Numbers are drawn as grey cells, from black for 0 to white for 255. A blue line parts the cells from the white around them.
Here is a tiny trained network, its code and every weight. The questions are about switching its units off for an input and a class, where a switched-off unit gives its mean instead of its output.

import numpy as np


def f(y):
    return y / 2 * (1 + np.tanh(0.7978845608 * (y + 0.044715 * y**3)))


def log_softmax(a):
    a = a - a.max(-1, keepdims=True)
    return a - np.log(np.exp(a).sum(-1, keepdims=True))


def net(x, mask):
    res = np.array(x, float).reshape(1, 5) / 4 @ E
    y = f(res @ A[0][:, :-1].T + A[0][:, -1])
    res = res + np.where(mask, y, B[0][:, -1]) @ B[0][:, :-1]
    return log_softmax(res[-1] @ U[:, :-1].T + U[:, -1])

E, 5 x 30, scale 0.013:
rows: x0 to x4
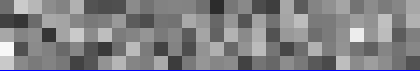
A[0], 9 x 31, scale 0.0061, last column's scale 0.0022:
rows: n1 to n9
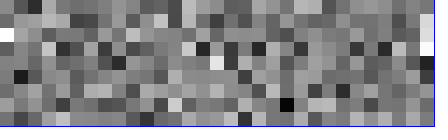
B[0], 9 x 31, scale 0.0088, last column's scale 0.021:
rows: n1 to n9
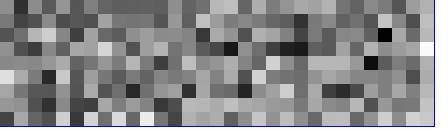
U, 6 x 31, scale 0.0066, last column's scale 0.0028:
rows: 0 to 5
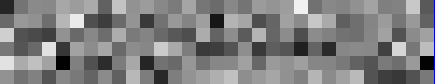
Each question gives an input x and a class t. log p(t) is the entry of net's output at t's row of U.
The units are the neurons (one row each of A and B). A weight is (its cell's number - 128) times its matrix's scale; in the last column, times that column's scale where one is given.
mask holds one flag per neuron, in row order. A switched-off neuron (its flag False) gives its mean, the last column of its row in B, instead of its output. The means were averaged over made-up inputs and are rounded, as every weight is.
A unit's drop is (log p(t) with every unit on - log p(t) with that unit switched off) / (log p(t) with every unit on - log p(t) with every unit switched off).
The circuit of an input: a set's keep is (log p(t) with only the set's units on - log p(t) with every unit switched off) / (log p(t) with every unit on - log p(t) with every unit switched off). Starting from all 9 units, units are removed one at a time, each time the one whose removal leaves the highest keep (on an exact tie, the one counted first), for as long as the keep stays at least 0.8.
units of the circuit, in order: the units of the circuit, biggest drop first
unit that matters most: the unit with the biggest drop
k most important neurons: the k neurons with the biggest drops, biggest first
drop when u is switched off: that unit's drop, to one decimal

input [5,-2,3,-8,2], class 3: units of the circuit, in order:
(n9)
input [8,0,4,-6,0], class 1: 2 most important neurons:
(n4; n3)
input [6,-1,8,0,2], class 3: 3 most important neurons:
(n8; n3; n9)
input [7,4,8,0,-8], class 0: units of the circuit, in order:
(n9; n2)
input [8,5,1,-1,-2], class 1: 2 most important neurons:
(n4; n3)
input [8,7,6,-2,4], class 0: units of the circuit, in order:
(n9; n4)
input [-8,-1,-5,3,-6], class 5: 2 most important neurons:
(n5; n8)
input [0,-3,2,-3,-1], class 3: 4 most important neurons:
(n9; n8; n1; n6)
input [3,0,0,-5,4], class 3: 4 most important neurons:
(n9; n8; n1; n6)
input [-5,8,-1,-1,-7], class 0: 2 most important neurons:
(n9; n2)
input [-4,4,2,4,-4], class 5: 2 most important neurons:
(n4; n7)
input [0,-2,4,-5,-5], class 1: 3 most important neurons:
(n4; n9; n3)
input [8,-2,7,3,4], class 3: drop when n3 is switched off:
0.2
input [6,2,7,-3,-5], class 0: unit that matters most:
n2
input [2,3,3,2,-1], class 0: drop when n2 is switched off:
0.1
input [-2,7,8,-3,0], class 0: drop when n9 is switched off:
0.2
